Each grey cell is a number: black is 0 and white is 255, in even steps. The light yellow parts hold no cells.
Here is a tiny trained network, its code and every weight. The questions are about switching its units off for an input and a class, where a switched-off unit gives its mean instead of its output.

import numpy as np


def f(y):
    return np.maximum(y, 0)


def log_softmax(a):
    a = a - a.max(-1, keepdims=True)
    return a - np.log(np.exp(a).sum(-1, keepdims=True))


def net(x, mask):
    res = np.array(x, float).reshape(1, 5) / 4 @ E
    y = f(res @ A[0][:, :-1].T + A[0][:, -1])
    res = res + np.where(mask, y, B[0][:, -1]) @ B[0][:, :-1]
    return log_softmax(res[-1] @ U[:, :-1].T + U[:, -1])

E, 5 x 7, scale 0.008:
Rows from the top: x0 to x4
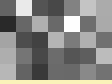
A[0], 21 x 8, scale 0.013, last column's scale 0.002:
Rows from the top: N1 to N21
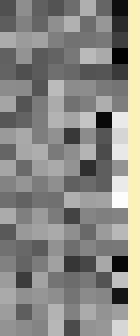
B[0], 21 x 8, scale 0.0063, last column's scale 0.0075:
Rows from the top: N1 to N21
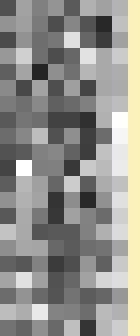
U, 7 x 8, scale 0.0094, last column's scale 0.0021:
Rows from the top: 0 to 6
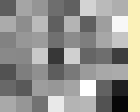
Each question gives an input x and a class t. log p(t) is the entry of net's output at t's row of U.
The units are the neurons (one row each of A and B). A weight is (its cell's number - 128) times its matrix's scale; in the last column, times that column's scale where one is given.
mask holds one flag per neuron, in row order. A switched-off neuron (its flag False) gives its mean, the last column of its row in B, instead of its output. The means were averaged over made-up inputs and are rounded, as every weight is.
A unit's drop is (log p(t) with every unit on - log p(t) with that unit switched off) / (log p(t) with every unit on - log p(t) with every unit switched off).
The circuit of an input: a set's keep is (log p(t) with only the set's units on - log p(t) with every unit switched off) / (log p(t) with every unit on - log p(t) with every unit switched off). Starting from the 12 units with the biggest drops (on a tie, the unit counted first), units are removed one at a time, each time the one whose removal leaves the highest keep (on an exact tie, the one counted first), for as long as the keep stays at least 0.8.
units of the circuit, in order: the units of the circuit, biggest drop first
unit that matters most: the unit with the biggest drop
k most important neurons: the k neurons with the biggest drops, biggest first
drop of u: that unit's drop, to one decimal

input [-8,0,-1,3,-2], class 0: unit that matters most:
N11
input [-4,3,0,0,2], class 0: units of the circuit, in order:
(N11, N9, N21)
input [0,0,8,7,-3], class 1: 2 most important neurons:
(N11, N20)
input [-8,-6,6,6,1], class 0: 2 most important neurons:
(N11, N5)
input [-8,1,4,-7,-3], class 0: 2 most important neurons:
(N11, N18)
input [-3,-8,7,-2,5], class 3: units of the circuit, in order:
(N9, N14)
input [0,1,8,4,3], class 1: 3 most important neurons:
(N11, N20, N6)
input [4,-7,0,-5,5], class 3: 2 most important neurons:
(N9, N11)
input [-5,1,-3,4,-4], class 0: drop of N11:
0.3
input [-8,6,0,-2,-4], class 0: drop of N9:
0.1
